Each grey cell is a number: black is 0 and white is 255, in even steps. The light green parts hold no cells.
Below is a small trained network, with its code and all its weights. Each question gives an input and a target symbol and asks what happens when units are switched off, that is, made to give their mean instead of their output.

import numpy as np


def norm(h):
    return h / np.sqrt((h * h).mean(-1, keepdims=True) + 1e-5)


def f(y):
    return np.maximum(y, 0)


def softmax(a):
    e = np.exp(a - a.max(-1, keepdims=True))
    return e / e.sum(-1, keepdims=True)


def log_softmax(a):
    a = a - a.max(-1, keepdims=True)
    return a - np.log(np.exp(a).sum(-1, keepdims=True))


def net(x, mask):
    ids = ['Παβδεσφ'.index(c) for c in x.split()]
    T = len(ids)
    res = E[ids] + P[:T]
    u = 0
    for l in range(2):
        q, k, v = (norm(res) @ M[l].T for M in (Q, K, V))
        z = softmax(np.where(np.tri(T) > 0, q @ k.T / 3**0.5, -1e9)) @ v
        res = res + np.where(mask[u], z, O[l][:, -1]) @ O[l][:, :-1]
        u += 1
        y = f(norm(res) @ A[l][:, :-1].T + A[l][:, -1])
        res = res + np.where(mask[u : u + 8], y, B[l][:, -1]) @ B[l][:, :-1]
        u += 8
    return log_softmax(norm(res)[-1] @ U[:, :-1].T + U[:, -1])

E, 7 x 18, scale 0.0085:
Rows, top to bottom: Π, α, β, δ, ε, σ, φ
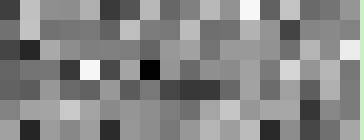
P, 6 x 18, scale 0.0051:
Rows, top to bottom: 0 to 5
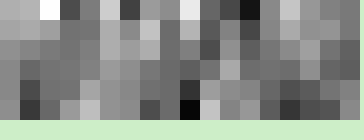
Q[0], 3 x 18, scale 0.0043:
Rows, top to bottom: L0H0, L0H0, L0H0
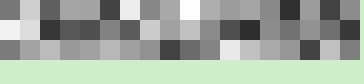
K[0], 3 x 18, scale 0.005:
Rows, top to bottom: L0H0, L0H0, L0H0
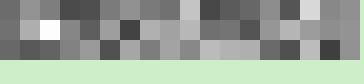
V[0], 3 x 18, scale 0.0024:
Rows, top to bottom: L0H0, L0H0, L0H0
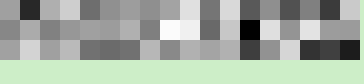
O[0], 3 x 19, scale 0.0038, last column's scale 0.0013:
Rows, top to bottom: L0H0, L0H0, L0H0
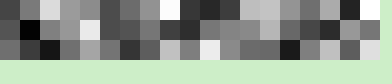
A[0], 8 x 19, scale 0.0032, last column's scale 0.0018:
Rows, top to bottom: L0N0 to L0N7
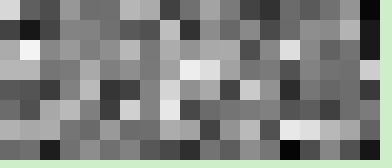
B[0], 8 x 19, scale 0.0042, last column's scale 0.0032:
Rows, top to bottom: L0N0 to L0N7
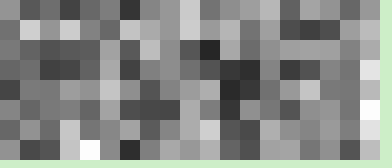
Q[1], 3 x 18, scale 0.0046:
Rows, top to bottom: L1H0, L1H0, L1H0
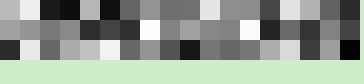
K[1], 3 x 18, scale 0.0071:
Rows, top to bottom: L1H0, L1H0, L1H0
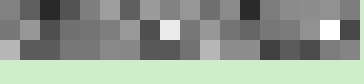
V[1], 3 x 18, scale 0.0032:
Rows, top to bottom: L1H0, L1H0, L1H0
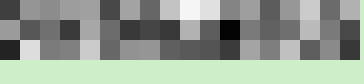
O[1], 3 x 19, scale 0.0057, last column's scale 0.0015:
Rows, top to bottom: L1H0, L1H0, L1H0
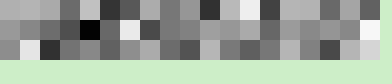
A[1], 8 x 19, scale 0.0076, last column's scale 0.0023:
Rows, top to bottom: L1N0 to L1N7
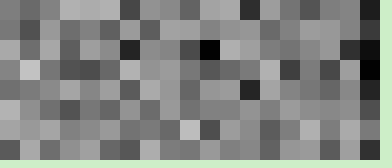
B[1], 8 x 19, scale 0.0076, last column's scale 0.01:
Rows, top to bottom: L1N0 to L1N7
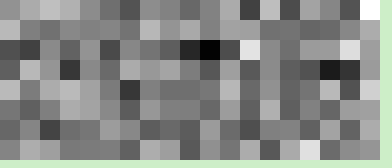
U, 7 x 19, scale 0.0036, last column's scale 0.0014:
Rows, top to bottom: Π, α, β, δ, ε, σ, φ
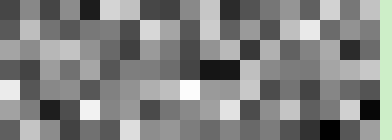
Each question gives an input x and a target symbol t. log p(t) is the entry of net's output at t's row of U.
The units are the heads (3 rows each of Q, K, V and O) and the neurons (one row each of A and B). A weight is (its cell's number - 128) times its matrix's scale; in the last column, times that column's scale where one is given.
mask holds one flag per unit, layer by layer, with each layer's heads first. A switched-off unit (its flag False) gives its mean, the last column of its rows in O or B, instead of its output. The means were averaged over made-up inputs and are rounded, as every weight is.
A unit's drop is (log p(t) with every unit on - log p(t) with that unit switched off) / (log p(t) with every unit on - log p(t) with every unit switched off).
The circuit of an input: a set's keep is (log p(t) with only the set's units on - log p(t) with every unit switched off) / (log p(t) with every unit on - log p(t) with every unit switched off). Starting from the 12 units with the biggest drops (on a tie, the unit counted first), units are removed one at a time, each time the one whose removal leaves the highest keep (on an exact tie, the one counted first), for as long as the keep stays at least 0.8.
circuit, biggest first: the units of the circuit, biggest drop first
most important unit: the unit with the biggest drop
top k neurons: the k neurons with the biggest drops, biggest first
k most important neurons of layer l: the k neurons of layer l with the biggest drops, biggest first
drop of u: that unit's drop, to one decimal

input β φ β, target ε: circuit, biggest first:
[L1N1, L1N0, L1H0]
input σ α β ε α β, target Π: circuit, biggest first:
[L0H0, L1N6, L1N0, L1N4]
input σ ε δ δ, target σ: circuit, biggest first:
[L0H0, L1N0]
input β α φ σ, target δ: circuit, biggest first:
[L1N2, L1H0]
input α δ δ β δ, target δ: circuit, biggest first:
[L1H0, L1N2]
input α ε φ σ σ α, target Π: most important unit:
L0N7
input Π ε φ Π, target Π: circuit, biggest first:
[L0H0, L1H0, L1N0]
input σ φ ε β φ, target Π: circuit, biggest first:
[L1H0, L0H0, L1N0]
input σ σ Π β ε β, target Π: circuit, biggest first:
[L0H0, L1N6, L1N0]
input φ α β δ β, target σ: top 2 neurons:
[L1N6, L1N0]
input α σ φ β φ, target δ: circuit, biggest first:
[L1H0, L0H0, L1N2]
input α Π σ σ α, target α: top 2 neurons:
[L0N7, L0N4]
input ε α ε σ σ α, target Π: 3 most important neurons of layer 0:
[L0N7, L0N4, L0N1]
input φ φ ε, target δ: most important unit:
L1N2
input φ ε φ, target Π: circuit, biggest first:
[L1H0, L1N0]
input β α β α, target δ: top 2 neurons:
[L0N7, L0N4]
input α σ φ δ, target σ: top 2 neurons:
[L1N0, L1N4]
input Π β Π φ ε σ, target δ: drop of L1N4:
0.0
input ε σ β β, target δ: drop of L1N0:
0.1
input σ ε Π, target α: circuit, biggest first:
[L1N7]
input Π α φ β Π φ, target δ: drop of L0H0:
1.0
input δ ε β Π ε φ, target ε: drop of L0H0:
0.2
